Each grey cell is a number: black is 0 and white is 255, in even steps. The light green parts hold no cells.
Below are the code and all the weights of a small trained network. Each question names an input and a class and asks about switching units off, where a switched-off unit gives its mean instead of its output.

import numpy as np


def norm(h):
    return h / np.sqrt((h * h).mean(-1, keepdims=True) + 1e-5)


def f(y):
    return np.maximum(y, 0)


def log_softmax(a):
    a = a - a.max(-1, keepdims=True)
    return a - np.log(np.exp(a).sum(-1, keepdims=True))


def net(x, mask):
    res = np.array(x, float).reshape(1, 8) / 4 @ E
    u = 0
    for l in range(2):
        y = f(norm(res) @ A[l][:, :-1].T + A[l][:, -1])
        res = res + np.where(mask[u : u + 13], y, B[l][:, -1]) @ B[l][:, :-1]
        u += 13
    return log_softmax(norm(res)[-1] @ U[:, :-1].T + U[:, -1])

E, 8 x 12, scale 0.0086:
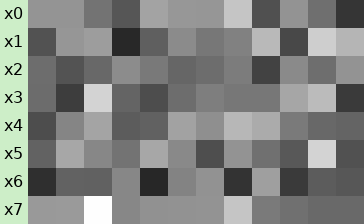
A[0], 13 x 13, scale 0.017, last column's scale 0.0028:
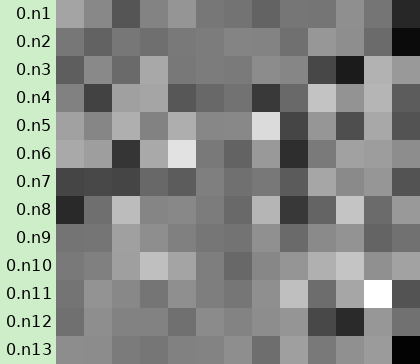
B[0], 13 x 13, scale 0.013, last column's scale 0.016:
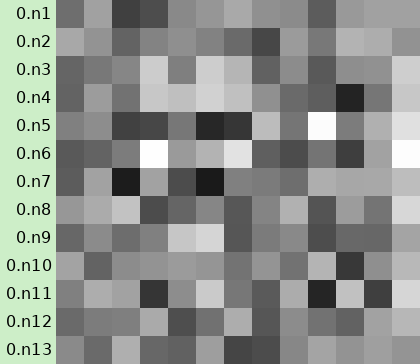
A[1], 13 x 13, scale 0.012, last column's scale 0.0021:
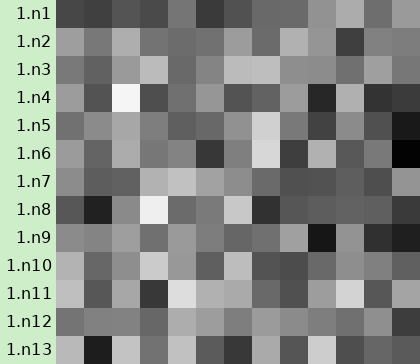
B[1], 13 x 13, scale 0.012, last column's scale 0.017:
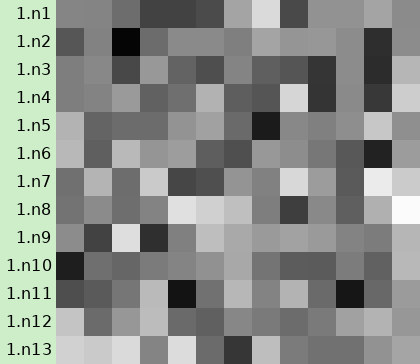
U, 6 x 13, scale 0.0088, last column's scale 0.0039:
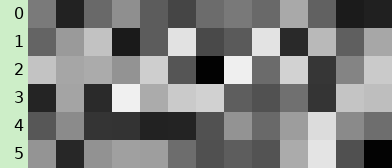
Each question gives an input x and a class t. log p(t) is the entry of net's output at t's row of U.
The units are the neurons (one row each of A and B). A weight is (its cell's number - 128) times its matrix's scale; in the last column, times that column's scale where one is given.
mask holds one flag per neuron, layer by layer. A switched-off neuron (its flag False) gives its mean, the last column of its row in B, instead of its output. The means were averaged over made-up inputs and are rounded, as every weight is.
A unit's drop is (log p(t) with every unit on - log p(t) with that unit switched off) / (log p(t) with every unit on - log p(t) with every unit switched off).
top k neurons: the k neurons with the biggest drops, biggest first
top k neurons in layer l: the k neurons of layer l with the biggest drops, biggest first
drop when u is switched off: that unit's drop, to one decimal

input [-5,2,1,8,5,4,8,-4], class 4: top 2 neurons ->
(0.n6; 0.n7)
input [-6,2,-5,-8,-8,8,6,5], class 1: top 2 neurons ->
(0.n11; 0.n4)
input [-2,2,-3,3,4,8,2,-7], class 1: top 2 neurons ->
(0.n5; 0.n8)
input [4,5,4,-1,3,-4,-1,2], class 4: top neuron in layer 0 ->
(0.n5)
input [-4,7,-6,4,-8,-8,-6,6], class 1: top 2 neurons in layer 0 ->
(0.n11; 0.n6)
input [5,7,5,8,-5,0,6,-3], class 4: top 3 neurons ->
(0.n7; 0.n6; 0.n11)
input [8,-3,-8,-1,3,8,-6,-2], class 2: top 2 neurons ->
(0.n5; 0.n3)
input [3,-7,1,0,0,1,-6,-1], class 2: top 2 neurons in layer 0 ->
(0.n5; 0.n3)
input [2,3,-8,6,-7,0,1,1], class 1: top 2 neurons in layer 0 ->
(0.n6; 0.n5)
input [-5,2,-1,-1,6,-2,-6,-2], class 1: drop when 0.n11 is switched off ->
1.2
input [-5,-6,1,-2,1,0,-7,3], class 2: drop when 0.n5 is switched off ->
0.9
